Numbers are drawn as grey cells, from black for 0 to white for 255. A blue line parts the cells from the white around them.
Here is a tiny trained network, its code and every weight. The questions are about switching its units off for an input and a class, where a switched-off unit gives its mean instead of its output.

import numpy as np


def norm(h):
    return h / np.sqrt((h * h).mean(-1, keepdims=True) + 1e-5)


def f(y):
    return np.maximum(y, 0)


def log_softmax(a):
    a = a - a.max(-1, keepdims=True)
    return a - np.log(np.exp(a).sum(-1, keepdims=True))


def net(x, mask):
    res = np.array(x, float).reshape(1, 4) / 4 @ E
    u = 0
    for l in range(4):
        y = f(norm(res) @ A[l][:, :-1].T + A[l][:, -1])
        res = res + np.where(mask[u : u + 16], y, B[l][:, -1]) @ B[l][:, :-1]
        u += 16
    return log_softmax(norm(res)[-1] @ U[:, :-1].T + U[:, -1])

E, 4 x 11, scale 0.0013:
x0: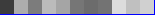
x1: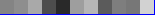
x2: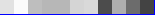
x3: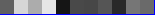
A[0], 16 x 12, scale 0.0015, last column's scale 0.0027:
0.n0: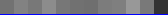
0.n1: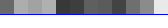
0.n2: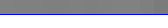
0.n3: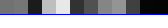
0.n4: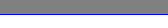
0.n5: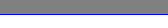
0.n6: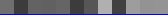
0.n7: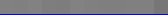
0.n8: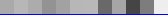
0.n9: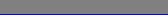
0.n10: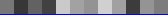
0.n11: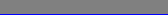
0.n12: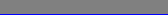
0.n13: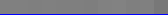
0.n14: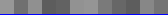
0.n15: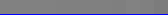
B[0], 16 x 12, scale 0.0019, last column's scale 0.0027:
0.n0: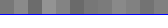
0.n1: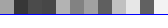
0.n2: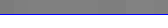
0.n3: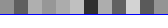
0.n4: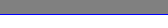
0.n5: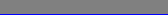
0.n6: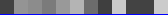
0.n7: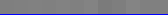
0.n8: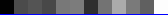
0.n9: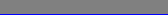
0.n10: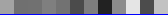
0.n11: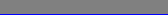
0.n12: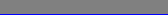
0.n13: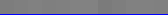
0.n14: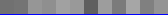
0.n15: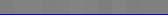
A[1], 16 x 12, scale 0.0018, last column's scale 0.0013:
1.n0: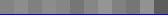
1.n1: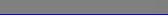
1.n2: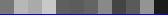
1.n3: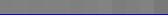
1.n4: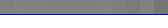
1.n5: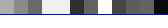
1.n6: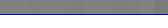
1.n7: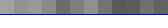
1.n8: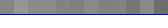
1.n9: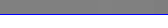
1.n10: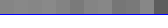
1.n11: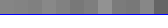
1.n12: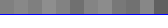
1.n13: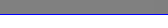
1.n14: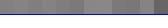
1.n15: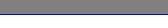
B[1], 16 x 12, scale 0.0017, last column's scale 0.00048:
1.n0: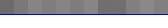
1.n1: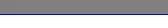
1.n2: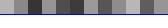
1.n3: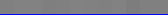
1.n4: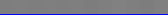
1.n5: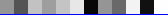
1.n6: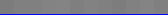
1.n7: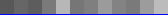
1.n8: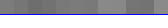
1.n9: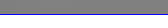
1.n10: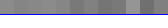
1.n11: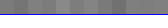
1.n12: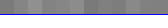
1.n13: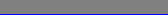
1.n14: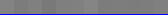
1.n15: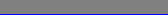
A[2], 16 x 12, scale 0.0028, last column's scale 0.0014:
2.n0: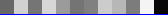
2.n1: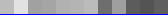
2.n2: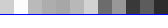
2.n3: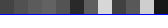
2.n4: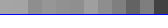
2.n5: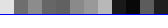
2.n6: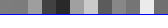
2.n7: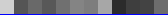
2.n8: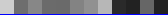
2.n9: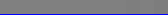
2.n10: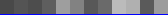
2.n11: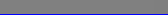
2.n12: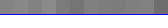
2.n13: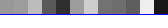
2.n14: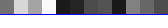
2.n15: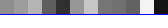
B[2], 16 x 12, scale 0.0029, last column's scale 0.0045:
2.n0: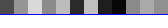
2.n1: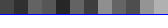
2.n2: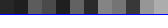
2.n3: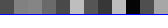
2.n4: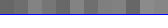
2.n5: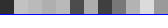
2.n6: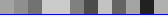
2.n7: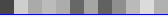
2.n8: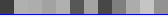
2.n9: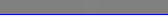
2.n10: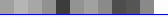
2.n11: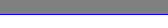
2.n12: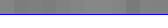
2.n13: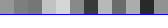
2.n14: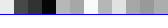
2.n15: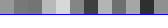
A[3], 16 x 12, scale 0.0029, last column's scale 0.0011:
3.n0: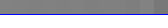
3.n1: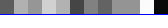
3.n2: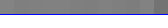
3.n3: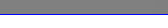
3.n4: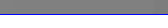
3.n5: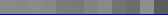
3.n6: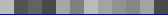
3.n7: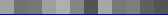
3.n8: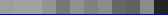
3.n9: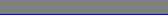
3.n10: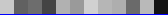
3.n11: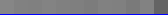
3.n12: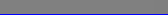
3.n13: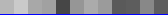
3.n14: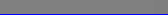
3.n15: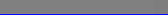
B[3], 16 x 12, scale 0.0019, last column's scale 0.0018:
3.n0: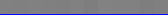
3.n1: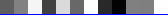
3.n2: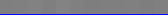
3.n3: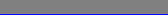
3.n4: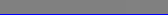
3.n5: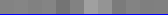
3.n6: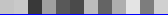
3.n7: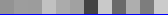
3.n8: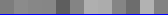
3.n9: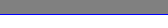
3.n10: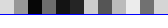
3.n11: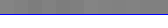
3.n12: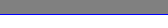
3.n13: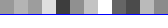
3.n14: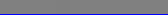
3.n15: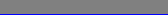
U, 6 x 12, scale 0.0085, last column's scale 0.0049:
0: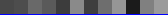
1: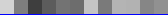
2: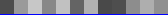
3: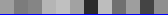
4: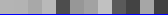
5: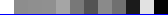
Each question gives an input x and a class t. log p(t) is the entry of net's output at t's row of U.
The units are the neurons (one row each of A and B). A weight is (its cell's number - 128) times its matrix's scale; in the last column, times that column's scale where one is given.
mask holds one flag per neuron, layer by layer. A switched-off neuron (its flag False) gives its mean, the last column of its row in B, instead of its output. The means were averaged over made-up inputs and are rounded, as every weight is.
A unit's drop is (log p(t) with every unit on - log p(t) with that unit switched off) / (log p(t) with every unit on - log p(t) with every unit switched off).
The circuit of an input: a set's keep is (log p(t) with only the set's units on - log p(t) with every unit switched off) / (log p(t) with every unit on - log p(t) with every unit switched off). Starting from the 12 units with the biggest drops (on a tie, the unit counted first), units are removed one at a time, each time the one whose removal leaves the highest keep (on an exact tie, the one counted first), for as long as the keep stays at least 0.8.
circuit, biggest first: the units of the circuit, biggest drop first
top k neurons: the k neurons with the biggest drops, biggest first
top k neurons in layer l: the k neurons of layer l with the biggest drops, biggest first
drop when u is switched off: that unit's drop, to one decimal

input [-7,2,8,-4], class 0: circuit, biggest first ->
(2.n2)
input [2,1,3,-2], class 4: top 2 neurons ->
(0.n8, 2.n10)
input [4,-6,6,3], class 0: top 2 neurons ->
(2.n1, 2.n2)
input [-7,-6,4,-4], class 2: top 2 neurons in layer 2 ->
(2.n7, 2.n5)
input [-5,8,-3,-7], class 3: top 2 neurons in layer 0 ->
(0.n1, 0.n8)
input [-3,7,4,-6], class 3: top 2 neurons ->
(2.n6, 0.n1)
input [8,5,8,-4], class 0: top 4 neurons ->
(2.n2, 2.n1, 2.n7, 2.n5)
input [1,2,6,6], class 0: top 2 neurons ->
(2.n2, 2.n1)
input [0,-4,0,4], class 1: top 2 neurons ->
(2.n14, 2.n6)
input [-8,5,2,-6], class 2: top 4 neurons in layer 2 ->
(2.n5, 2.n7, 2.n14, 2.n8)
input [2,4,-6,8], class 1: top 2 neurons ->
(2.n14, 0.n8)
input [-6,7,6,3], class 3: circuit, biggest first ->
(2.n13, 2.n15)
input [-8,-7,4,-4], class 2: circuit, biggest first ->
(2.n7, 2.n5)
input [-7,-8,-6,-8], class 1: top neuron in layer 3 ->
(3.n6)
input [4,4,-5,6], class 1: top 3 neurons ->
(2.n14, 0.n8, 2.n2)
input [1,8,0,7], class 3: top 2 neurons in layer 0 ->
(0.n1, 0.n10)
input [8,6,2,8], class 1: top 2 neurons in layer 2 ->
(2.n14, 2.n7)
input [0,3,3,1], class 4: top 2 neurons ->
(0.n8, 3.n13)
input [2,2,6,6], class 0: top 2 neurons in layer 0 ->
(0.n1, 0.n10)
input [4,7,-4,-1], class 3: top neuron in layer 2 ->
(2.n6)
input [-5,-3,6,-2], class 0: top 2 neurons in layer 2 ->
(2.n2, 2.n1)
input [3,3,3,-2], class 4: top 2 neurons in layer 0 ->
(0.n8, 0.n6)
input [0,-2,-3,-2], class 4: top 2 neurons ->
(2.n10, 0.n8)
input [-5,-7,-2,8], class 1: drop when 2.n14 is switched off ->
1.1
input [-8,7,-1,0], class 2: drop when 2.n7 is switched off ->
0.1
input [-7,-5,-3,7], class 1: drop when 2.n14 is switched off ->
1.4
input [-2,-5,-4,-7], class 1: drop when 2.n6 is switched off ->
0.1
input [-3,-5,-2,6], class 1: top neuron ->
(2.n14)
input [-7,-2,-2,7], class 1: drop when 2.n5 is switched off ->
-0.1
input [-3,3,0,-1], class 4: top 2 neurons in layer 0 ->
(0.n8, 0.n14)
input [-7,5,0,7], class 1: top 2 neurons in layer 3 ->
(3.n10, 3.n6)
